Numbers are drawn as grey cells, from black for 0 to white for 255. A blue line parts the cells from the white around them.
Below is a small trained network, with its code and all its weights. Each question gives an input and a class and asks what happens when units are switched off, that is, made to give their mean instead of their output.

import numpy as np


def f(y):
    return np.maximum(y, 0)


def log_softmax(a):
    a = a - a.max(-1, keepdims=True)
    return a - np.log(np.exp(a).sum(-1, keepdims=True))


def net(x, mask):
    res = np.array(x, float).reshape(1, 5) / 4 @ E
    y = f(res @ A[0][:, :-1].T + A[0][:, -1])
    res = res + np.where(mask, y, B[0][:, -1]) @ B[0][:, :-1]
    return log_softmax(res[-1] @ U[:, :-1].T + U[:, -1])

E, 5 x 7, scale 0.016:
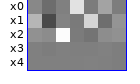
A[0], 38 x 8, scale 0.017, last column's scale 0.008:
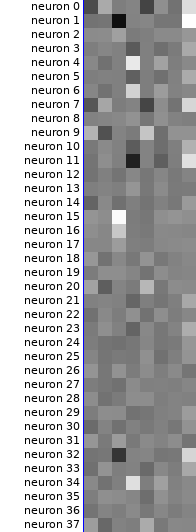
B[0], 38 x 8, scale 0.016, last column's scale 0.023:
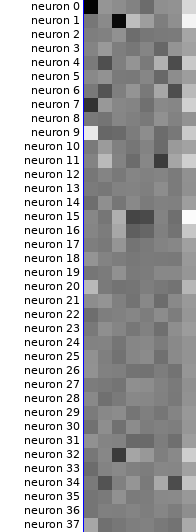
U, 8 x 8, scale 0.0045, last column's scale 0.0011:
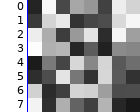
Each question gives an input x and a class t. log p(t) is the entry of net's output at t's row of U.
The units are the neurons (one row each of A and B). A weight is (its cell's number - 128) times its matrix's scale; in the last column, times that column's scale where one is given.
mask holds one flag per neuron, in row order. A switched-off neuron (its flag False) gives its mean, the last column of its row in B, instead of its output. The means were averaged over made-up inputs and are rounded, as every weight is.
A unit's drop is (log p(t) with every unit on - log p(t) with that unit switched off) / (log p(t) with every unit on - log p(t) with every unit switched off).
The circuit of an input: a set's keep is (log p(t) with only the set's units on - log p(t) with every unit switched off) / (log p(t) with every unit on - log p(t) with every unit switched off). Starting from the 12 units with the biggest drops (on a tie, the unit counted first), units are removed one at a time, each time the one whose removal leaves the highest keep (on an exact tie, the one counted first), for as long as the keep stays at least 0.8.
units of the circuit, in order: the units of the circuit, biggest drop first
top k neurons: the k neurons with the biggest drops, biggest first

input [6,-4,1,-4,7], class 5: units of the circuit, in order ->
[neuron 1]
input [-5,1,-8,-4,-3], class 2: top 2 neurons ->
[neuron 0; neuron 7]
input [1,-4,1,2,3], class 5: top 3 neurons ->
[neuron 1; neuron 11; neuron 32]
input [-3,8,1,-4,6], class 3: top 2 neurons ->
[neuron 1; neuron 32]
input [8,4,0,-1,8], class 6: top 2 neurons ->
[neuron 15; neuron 16]
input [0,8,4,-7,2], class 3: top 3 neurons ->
[neuron 4; neuron 34; neuron 6]
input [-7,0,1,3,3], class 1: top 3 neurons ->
[neuron 1; neuron 9; neuron 32]
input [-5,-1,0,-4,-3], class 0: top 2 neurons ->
[neuron 15; neuron 16]
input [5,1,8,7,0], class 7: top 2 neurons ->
[neuron 0; neuron 7]
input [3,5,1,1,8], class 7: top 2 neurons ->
[neuron 1; neuron 32]
